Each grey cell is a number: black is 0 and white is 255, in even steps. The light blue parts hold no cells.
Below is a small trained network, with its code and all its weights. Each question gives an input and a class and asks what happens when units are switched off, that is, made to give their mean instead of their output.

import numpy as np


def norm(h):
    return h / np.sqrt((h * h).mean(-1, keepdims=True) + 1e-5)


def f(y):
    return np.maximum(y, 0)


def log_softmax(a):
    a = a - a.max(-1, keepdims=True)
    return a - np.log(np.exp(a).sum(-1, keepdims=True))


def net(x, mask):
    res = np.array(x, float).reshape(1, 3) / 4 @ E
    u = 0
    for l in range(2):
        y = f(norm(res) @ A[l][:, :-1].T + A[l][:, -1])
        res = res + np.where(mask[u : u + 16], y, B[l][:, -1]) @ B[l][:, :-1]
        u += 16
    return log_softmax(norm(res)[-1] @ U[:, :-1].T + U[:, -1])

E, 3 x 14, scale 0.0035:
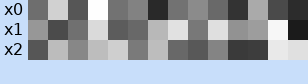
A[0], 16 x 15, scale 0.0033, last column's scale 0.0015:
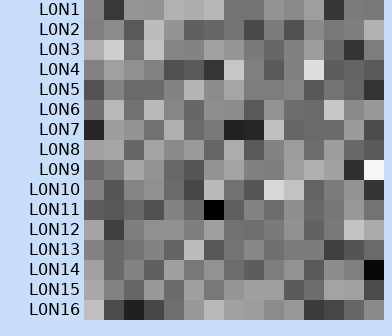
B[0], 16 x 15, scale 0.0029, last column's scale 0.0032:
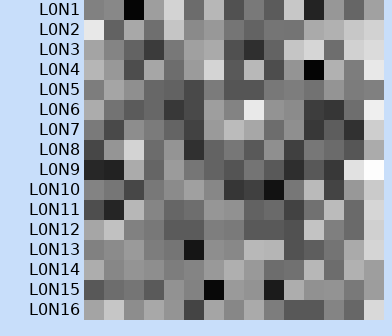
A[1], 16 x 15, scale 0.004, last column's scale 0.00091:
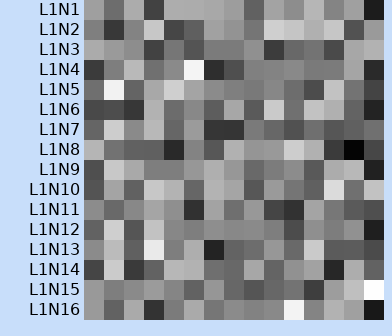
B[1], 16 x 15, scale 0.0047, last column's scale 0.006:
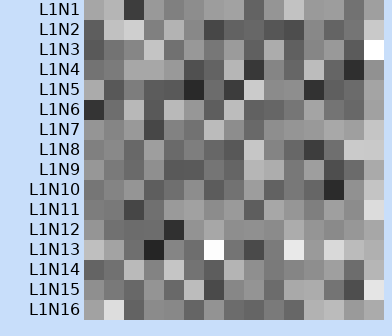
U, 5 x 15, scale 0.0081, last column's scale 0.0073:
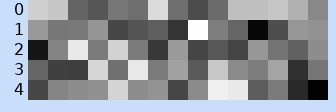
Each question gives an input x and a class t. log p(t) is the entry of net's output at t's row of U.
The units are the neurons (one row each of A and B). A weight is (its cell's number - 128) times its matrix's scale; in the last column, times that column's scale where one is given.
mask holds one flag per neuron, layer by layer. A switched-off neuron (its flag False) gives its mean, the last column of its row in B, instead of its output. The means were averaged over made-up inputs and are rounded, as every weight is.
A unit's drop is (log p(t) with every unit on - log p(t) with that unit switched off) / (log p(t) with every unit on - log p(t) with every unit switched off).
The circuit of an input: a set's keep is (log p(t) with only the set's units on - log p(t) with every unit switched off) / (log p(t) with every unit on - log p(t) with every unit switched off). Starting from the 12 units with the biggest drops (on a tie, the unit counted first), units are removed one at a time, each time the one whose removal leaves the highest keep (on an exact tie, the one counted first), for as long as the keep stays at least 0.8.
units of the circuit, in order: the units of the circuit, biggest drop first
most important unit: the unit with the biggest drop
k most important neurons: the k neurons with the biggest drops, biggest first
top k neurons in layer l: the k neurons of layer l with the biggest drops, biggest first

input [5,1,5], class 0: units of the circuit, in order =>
[L1N13]
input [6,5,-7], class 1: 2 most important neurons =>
[L1N8; L0N4]
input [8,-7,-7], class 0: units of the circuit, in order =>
[L1N13; L1N7]
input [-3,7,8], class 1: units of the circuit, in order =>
[L1N5; L1N10]
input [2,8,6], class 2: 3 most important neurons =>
[L1N6; L1N2; L0N4]
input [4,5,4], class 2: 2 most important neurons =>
[L1N6; L0N4]
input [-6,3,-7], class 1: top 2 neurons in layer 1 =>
[L1N8; L1N13]
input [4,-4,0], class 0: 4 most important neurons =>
[L0N9; L1N7; L1N2; L1N13]
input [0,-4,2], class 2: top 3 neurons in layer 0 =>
[L0N4; L0N6; L0N16]
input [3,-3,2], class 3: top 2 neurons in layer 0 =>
[L0N7; L0N9]
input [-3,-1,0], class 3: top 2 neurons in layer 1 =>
[L1N3; L1N13]
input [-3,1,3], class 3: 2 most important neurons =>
[L1N13; L0N3]
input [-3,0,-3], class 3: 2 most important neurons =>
[L0N16; L1N3]
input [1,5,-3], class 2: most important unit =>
L1N2
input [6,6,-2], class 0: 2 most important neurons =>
[L1N13; L0N11]
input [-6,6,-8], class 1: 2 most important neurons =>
[L1N8; L1N13]
